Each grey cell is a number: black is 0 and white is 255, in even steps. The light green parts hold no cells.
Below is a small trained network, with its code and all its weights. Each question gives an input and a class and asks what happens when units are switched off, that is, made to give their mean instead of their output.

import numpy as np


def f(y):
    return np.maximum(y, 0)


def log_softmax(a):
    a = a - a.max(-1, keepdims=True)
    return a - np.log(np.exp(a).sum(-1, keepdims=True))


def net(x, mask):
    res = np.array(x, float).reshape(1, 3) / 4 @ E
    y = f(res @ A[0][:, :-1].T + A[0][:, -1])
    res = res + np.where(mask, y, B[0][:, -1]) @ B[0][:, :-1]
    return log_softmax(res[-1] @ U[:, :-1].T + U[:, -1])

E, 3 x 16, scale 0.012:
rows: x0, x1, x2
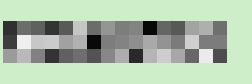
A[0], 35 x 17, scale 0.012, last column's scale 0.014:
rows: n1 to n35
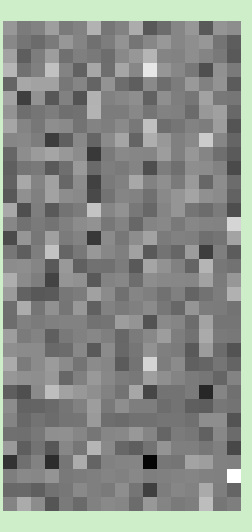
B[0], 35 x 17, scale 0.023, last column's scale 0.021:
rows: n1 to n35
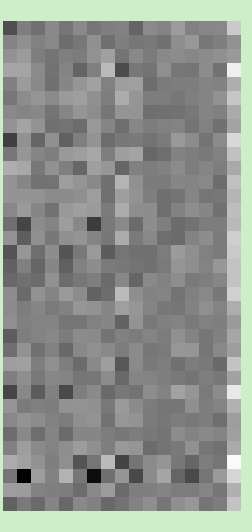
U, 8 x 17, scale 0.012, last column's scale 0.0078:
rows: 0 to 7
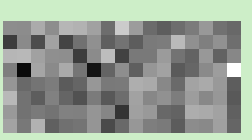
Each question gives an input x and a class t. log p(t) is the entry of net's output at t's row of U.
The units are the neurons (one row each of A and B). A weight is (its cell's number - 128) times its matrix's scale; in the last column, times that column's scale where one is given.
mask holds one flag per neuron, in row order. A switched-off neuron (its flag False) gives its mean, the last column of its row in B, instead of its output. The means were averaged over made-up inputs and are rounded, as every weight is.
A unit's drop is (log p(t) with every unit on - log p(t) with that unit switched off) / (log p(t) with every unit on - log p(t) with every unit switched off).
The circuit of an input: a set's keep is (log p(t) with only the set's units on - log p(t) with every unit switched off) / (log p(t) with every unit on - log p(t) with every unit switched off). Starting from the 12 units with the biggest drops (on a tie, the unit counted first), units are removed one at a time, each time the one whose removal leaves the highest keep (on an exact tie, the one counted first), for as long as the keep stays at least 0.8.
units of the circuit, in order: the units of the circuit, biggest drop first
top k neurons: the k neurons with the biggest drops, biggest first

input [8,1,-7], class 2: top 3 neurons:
[n32, n11, n9]
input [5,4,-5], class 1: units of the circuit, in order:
[n27]
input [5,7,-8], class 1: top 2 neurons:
[n27, n17]
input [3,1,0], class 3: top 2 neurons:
[n4, n25]
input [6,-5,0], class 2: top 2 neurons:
[n32, n34]
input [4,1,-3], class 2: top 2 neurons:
[n32, n9]
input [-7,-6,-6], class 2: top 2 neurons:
[n4, n25]
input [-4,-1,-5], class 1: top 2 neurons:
[n32, n27]
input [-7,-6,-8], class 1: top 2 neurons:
[n27, n17]
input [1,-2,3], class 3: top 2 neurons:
[n27, n17]
